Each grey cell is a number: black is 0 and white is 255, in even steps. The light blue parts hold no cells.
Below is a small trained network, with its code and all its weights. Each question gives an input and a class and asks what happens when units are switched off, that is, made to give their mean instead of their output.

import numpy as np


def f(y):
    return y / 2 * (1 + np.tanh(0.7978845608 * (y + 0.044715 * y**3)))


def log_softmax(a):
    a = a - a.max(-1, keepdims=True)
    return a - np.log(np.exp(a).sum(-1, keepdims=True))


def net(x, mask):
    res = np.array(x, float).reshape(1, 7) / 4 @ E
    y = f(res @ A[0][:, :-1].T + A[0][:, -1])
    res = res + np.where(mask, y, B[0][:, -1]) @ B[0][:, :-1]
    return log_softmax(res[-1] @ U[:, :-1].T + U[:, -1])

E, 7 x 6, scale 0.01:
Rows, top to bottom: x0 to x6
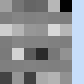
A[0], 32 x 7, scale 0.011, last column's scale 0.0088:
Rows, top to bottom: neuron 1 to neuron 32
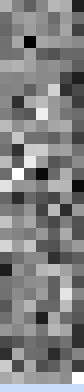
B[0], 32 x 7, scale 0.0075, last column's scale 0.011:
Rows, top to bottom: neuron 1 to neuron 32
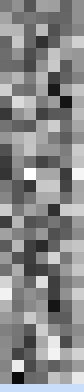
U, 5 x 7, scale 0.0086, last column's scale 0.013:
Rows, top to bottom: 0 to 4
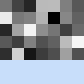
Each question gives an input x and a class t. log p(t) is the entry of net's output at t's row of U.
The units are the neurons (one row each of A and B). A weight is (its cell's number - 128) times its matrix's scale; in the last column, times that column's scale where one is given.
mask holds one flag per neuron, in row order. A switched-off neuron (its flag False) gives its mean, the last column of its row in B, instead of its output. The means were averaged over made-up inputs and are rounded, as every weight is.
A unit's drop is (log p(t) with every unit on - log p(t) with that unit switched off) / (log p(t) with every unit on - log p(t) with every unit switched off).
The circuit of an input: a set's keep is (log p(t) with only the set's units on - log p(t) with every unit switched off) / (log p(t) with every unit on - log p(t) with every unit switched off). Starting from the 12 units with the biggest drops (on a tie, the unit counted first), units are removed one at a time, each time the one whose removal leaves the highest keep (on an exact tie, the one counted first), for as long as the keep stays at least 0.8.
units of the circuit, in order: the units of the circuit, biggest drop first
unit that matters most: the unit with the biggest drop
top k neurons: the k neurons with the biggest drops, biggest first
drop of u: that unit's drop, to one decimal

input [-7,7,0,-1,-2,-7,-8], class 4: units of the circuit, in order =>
(neuron 21; neuron 31)
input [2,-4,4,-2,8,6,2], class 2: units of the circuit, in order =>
(neuron 15)
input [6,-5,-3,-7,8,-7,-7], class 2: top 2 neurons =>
(neuron 15; neuron 27)
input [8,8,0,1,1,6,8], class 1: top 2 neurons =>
(neuron 8; neuron 18)
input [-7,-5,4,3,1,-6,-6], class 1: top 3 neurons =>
(neuron 25; neuron 26; neuron 24)
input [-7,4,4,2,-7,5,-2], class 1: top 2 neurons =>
(neuron 25; neuron 15)
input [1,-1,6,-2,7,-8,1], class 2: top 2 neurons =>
(neuron 15; neuron 30)
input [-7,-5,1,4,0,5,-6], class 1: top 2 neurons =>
(neuron 25; neuron 26)
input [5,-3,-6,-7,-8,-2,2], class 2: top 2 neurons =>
(neuron 9; neuron 10)
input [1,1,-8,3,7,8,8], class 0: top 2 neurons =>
(neuron 30; neuron 29)
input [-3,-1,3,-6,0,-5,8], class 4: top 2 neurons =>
(neuron 23; neuron 4)
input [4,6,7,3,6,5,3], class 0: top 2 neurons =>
(neuron 32; neuron 16)
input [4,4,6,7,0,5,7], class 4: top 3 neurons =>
(neuron 4; neuron 23; neuron 30)
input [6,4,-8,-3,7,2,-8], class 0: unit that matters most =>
neuron 30
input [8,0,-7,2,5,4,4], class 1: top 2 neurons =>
(neuron 18; neuron 8)
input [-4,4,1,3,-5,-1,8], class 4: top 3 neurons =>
(neuron 23; neuron 15; neuron 4)
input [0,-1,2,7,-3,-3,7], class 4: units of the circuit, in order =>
(neuron 23; neuron 4)
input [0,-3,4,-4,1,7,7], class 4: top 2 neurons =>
(neuron 4; neuron 23)
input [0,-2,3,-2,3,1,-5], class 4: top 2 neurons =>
(neuron 21; neuron 19)
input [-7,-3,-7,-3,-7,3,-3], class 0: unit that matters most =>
neuron 22
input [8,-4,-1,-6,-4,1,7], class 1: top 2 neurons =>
(neuron 8; neuron 18)
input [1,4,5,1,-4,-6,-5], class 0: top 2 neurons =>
(neuron 16; neuron 11)
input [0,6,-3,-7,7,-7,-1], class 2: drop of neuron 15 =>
0.4
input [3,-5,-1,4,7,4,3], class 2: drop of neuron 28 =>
0.0
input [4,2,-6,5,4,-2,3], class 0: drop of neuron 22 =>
0.1
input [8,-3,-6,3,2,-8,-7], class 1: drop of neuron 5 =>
-0.1
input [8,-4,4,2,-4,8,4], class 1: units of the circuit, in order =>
(neuron 8)
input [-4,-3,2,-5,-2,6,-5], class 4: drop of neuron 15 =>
0.2
